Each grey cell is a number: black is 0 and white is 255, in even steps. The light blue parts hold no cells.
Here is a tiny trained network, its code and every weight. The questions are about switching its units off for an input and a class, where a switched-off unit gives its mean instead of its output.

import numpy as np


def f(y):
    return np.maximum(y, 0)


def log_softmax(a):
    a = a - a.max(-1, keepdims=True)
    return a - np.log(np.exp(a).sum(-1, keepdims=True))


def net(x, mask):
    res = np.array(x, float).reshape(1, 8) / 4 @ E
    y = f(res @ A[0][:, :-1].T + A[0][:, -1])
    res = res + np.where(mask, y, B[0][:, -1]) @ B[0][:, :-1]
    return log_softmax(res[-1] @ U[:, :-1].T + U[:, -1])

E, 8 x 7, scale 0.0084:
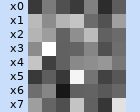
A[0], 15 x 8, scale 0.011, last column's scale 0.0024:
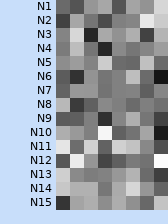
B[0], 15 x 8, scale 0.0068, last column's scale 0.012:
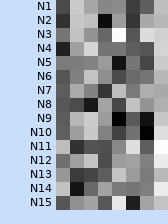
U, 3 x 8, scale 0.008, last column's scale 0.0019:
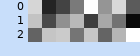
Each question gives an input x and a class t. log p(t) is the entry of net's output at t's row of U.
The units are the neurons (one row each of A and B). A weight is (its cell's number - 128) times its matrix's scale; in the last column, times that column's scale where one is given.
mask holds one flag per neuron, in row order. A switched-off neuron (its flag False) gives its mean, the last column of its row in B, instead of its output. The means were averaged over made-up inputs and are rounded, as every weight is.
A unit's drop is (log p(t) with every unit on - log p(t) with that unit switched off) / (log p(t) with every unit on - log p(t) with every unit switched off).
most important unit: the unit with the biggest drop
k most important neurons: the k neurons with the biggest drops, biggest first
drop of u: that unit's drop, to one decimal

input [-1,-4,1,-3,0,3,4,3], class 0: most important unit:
N9
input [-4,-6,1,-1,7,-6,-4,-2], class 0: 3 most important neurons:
(N13; N11; N10)
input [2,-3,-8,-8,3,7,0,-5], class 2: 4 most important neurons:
(N1; N11; N14; N5)
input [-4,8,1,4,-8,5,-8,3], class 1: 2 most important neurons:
(N5; N3)
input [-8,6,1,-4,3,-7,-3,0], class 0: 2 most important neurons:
(N13; N11)
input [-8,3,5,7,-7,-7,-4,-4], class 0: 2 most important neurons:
(N14; N11)
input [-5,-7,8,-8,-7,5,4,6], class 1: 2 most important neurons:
(N15; N2)
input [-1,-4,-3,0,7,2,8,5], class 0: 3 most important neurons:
(N9; N10; N5)
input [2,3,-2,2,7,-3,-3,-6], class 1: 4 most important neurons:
(N3; N9; N15; N2)
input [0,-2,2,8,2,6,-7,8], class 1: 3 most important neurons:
(N5; N15; N2)
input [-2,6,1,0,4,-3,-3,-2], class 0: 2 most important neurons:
(N9; N13)
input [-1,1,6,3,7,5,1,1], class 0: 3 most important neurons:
(N3; N9; N4)
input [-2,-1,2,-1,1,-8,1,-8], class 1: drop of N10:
-0.1
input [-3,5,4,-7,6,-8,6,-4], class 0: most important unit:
N13
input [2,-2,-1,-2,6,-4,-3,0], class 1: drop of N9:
0.4
